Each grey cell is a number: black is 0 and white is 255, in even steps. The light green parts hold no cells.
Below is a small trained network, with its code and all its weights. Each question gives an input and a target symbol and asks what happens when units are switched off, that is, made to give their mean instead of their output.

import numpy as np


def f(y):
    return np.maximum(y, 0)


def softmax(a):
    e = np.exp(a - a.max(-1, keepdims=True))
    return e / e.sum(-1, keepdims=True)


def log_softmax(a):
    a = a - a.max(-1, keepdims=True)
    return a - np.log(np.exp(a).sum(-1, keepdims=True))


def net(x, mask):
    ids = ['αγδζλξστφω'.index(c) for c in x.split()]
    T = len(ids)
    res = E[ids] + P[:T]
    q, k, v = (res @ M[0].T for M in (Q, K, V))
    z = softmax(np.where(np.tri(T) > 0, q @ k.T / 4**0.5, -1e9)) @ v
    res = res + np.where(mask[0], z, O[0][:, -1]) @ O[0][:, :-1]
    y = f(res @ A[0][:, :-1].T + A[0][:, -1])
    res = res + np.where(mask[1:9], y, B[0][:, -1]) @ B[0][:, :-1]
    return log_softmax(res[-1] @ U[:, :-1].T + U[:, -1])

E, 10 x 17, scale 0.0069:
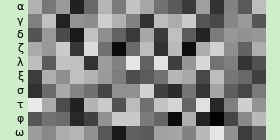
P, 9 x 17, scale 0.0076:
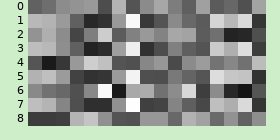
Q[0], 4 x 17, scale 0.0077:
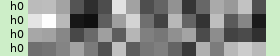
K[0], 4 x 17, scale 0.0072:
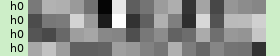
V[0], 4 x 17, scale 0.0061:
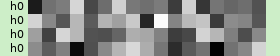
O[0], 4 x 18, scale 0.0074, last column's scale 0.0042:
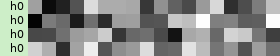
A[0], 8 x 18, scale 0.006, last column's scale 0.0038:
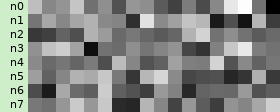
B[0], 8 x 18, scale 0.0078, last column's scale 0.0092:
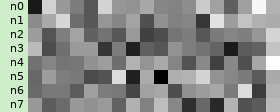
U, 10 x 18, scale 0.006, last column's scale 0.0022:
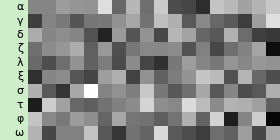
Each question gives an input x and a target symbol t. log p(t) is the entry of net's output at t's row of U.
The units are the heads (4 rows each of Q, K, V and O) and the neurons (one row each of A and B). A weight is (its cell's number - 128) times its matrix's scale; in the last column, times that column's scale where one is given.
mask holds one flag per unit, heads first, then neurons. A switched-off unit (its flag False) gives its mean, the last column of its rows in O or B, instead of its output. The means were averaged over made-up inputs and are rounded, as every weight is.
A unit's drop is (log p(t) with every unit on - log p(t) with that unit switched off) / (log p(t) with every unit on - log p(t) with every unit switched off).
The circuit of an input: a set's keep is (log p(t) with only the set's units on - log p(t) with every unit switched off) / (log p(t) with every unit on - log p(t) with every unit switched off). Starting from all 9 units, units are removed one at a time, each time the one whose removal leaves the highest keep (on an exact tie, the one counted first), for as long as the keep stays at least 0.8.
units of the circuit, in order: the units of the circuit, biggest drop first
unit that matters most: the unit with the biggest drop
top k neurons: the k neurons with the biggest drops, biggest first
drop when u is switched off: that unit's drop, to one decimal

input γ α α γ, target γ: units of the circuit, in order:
(h0; n4)
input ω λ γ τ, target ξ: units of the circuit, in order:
(h0; n0; n6; n3)
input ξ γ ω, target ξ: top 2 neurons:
(n5; n6)
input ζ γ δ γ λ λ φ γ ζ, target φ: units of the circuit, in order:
(h0; n1)
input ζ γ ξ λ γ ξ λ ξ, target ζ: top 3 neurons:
(n0; n3; n7)
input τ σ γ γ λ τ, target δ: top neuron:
(n3)
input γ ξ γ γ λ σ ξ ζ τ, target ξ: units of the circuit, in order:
(h0; n5; n6)
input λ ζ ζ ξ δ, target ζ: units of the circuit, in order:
(h0; n0; n3)
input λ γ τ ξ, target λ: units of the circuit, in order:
(h0; n2)
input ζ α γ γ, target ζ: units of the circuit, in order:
(n0; h0; n3; n7)
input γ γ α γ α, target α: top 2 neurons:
(n1; n7)
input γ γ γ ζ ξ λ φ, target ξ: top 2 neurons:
(n5; n6)
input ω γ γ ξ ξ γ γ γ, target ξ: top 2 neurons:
(n0; n6)
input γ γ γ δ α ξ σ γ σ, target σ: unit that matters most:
h0
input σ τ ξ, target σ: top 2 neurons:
(n7; n5)
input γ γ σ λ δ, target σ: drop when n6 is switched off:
0.0
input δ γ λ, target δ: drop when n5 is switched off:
0.9
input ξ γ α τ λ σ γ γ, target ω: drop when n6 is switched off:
0.1
